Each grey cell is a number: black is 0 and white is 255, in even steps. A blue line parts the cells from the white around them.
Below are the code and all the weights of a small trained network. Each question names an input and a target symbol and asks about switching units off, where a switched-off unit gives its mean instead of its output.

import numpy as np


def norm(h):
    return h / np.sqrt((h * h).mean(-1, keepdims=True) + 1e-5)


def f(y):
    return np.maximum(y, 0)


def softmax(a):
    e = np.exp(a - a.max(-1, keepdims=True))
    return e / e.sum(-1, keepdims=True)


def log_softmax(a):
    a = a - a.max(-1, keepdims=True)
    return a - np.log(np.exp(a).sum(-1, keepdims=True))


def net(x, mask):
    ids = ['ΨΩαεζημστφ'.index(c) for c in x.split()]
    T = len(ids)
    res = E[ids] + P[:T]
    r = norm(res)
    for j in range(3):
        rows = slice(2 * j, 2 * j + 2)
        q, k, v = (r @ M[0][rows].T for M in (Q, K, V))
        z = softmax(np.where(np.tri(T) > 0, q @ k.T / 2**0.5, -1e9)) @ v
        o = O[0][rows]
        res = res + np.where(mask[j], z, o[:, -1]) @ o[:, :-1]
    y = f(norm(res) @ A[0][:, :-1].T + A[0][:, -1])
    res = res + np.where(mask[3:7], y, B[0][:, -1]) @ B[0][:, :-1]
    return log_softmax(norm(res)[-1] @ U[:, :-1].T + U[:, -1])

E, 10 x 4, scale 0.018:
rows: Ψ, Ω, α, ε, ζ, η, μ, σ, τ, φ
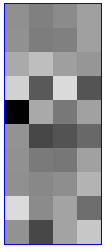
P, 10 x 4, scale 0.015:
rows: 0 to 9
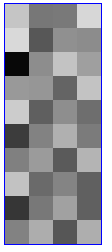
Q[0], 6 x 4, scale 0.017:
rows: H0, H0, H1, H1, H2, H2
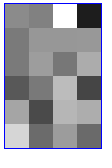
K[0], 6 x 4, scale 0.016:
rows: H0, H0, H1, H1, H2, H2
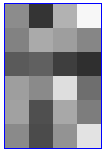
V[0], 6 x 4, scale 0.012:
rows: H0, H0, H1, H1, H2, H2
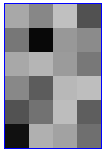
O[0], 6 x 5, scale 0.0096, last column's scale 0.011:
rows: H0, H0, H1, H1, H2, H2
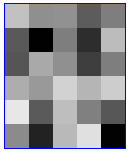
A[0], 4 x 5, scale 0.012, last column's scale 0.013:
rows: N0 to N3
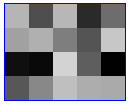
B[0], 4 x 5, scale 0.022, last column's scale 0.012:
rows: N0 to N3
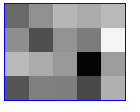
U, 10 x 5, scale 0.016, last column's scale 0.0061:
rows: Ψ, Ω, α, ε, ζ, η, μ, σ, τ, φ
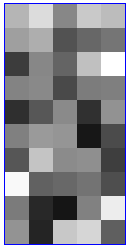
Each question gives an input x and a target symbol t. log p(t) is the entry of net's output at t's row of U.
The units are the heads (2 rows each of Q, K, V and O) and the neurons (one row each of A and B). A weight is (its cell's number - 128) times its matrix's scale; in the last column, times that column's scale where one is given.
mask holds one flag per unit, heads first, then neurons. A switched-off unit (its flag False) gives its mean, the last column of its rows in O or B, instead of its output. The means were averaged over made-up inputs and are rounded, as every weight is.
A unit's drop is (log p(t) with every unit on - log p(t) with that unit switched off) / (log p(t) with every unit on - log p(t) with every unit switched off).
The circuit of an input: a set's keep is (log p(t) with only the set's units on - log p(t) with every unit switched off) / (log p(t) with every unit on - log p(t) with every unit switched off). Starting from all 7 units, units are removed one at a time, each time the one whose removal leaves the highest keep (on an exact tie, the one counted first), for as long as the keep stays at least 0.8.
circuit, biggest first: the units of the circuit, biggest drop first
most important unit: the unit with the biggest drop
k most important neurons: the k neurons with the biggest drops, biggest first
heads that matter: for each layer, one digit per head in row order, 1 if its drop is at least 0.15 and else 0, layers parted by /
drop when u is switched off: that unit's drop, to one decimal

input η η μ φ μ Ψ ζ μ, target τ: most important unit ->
H2
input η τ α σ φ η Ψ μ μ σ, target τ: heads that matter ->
010
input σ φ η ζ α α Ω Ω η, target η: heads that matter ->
001
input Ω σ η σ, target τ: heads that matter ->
000
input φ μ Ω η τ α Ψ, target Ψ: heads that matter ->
100
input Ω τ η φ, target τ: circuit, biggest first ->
N0; H1
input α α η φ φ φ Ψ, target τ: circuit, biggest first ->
N0; H1
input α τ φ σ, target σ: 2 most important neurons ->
N0; N1
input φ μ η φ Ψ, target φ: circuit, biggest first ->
N0; N2
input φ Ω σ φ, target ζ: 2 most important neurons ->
N3; N0
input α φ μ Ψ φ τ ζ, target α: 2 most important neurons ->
N1; N2
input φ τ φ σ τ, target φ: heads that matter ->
000
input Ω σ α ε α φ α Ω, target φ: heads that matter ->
000
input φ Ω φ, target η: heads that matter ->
100
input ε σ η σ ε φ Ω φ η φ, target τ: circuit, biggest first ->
H1
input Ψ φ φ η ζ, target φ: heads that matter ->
001
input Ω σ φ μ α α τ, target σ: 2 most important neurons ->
N1; N0
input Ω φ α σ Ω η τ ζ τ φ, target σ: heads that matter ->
101
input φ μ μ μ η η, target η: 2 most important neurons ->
N2; N1
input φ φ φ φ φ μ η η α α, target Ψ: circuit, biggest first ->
H0
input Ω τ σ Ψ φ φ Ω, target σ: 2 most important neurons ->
N0; N3
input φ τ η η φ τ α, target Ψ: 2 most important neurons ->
N2; N3
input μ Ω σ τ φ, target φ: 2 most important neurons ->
N0; N2
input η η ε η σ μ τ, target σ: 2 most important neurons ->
N3; N1
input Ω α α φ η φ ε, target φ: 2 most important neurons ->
N0; N2
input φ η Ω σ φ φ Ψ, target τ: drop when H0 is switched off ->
0.0
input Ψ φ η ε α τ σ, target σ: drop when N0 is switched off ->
0.3
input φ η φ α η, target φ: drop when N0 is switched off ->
0.5
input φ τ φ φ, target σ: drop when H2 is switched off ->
0.1
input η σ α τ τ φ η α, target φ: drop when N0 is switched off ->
0.2
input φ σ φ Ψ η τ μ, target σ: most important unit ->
H0
